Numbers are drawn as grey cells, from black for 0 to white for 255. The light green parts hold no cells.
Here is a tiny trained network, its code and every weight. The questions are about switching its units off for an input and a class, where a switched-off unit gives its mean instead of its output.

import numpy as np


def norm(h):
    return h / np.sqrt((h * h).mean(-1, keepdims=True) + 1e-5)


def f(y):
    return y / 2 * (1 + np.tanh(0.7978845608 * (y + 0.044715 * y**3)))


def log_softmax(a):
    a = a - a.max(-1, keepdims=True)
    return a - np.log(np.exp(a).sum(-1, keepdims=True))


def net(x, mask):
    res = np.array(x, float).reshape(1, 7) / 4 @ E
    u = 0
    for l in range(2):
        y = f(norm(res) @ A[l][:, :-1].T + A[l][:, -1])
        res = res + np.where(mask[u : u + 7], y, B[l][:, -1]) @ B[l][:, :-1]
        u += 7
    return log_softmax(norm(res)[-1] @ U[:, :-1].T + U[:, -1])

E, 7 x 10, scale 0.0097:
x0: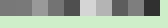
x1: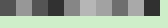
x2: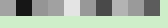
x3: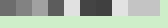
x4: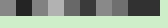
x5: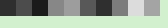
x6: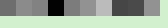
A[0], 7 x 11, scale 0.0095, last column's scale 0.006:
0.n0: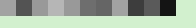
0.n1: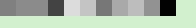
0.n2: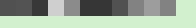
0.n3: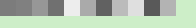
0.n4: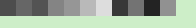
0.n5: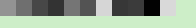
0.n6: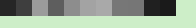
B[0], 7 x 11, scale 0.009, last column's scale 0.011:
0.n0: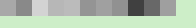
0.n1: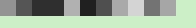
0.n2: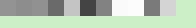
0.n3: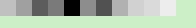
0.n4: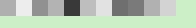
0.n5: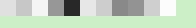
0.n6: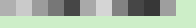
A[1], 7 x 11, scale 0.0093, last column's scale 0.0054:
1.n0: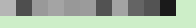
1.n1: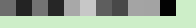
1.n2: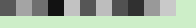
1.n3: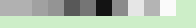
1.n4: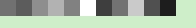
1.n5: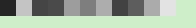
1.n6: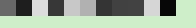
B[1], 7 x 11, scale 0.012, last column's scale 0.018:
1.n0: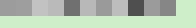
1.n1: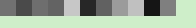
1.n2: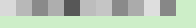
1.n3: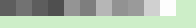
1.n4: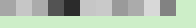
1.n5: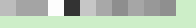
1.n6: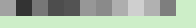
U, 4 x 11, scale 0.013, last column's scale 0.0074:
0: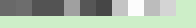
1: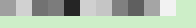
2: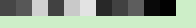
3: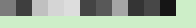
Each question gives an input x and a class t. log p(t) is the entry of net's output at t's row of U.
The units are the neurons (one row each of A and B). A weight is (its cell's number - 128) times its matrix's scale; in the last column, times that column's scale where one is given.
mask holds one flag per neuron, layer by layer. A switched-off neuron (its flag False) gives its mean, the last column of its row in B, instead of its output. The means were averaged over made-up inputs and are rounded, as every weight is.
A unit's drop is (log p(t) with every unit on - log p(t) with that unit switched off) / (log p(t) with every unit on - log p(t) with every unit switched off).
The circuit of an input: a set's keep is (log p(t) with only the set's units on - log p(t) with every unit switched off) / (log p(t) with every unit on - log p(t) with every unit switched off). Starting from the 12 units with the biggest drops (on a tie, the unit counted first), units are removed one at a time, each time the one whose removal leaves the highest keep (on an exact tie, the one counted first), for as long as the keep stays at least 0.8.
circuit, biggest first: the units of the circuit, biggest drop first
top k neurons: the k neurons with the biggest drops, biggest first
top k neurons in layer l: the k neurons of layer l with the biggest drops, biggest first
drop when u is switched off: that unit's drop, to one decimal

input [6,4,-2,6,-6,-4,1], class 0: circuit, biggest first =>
[0.n1; 0.n5]
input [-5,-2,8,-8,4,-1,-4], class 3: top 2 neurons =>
[0.n3; 0.n0]
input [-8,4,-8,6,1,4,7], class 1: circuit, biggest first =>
[1.n5]
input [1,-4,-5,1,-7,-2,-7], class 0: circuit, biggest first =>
[0.n5; 0.n4]
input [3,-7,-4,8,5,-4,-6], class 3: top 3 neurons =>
[0.n3; 0.n0; 0.n5]
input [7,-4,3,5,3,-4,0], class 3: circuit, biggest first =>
[0.n0; 0.n5; 0.n4]
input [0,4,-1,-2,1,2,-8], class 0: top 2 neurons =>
[0.n2; 0.n5]
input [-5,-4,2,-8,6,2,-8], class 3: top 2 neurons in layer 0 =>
[0.n3; 0.n0]
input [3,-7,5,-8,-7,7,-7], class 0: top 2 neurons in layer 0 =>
[0.n2; 0.n5]
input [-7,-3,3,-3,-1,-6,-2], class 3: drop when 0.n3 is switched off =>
0.2
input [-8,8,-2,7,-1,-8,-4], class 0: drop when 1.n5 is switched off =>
0.0
